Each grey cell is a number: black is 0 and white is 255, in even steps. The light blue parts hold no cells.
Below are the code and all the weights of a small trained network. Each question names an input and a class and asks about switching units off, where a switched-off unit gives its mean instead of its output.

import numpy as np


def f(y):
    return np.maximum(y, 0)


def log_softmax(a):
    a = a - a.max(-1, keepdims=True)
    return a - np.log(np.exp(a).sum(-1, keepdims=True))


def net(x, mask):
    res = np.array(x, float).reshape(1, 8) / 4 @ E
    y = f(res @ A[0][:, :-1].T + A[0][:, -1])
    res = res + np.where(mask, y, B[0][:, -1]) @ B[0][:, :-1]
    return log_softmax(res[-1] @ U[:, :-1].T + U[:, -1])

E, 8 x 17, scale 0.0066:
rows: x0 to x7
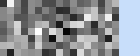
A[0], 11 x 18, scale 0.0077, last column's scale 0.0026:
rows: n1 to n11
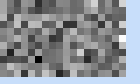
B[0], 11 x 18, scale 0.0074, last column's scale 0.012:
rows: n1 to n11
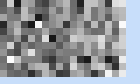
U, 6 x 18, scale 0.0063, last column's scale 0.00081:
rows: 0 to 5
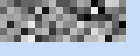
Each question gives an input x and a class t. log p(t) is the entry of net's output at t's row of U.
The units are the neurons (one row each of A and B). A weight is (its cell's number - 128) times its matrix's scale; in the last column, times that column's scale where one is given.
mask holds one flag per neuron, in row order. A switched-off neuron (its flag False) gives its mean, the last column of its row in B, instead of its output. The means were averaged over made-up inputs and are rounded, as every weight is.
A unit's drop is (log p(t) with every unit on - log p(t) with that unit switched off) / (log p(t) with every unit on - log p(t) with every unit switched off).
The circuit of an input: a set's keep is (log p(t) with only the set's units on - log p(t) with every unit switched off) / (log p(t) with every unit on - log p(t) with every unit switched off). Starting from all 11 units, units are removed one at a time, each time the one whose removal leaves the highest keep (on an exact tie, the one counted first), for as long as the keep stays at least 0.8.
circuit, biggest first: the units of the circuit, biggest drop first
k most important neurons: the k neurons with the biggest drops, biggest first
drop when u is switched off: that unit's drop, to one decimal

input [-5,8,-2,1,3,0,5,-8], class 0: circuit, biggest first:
[n11]
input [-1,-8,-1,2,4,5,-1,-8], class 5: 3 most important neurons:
[n4 n11 n3]
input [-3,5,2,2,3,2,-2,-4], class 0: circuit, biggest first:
[n9 n10]
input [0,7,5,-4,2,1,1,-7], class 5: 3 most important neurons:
[n1 n2 n7]
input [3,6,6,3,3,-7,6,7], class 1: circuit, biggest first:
[n4 n6]
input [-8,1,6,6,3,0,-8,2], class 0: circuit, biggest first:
[n6 n10]
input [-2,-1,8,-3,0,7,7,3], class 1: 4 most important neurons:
[n4 n3 n8 n10]
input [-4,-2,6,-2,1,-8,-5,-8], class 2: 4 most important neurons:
[n9 n4 n6 n10]
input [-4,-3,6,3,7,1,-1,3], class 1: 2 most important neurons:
[n4 n6]
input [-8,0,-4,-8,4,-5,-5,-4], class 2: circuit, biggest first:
[n9 n6]
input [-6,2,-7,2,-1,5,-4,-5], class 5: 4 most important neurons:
[n3 n4 n8 n11]
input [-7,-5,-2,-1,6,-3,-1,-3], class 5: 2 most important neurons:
[n3 n4]
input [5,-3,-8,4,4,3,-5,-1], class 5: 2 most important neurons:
[n4 n3]
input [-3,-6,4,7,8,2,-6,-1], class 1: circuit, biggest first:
[n6]
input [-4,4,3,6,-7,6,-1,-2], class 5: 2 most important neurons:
[n4 n1]
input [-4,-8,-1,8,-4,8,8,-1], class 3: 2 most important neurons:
[n3 n8]
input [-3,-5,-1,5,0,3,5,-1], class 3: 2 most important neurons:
[n1 n9]
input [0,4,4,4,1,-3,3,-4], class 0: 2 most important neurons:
[n11 n9]
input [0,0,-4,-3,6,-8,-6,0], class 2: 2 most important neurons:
[n9 n6]
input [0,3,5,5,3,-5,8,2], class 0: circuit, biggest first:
[n11]
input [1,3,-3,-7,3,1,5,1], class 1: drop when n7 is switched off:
0.0
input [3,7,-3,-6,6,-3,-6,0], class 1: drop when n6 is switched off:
0.1
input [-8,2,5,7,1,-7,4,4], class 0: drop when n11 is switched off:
0.1
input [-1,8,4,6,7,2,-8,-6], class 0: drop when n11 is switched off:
0.8
